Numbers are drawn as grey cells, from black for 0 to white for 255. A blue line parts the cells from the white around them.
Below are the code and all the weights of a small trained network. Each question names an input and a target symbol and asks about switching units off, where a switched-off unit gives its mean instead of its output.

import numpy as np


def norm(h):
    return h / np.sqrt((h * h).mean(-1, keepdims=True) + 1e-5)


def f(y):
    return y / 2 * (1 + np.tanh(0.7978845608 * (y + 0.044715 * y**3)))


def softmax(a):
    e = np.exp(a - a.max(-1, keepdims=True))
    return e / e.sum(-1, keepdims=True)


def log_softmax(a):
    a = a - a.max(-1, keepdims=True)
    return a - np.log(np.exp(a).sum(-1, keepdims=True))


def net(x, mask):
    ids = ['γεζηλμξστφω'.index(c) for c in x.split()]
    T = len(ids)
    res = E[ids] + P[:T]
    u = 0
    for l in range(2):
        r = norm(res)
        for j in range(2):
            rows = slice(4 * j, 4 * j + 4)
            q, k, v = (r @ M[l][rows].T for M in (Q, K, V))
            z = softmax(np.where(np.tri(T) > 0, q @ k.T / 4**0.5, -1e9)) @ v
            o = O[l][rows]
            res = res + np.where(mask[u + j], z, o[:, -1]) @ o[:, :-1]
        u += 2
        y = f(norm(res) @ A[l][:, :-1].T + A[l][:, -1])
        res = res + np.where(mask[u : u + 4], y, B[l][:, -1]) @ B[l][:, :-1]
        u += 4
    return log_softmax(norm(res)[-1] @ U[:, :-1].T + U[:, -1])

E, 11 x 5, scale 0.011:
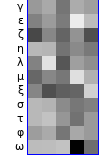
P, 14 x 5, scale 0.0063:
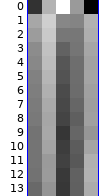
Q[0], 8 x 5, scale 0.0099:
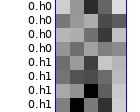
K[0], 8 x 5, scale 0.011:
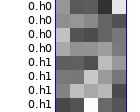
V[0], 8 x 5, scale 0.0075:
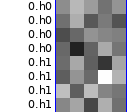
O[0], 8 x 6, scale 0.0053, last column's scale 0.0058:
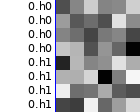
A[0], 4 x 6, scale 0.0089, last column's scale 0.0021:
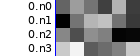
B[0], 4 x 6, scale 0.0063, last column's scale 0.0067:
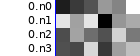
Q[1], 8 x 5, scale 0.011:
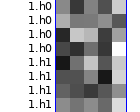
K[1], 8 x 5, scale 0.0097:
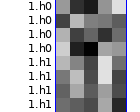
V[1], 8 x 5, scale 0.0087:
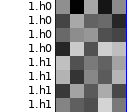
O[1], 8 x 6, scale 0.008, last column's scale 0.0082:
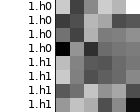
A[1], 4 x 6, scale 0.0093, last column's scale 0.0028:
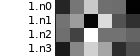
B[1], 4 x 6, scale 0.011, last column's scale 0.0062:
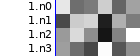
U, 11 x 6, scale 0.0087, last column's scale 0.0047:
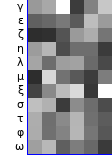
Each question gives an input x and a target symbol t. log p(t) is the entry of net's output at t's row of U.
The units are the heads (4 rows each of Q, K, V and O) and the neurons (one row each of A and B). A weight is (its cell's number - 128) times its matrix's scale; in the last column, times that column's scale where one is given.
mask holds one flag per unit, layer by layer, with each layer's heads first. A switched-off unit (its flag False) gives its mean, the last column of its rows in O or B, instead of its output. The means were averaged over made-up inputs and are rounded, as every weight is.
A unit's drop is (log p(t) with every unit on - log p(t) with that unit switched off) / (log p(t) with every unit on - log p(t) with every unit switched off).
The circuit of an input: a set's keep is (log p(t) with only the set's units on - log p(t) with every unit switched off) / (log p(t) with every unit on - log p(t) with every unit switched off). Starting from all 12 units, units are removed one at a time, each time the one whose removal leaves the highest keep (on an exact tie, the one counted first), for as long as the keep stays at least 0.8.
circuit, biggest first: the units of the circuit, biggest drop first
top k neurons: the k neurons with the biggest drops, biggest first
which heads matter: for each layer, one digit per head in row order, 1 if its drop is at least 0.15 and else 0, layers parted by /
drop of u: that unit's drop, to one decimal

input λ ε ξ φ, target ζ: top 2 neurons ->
(0.n1 1.n2)
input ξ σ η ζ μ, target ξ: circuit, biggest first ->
(0.h0 0.h1 1.h0 1.n3)
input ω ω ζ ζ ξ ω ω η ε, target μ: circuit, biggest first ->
(0.h1 1.h0)
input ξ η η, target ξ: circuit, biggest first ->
(0.h1 0.h0 1.h0 1.n3)
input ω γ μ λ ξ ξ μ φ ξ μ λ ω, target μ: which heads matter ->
01 / 10
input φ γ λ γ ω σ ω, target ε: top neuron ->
(0.n1)
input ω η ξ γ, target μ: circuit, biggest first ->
(0.h1 1.h0)
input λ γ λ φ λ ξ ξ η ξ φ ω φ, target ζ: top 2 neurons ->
(1.n2 0.n1)
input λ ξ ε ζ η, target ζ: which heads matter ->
00 / 11
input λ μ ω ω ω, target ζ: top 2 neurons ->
(0.n1 0.n0)
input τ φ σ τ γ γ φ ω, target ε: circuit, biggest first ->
(0.n1 0.h1 1.h1)
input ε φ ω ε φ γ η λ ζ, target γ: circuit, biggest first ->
(0.h1 1.n2)
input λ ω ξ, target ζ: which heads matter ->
00 / 00
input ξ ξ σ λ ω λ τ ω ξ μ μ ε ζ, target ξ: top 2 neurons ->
(0.n1 1.n3)
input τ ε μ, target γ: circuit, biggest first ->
(0.h1)
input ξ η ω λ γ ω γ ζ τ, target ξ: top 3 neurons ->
(0.n1 1.n3 1.n0)
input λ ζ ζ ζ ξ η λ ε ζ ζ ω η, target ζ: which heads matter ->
00 / 10
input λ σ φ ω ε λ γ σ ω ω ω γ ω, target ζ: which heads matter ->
01 / 00
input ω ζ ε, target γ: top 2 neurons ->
(0.n1 1.n2)
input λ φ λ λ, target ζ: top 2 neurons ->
(1.n2 0.n3)
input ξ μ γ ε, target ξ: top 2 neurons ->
(0.n1 1.n3)
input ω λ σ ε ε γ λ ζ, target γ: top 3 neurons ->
(0.n1 1.n2 1.n0)
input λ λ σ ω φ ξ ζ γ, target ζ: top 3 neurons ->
(1.n2 0.n1 1.n1)
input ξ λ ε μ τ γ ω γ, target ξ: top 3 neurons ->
(0.n1 1.n3 1.n0)
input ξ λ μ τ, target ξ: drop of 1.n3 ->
0.3
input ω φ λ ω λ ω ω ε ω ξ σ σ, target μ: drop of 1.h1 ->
0.1
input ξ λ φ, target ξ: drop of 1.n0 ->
0.1
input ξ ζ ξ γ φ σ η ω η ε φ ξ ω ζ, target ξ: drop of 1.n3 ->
0.5
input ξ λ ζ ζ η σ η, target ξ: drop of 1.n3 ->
0.2
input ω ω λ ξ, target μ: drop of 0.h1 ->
0.6
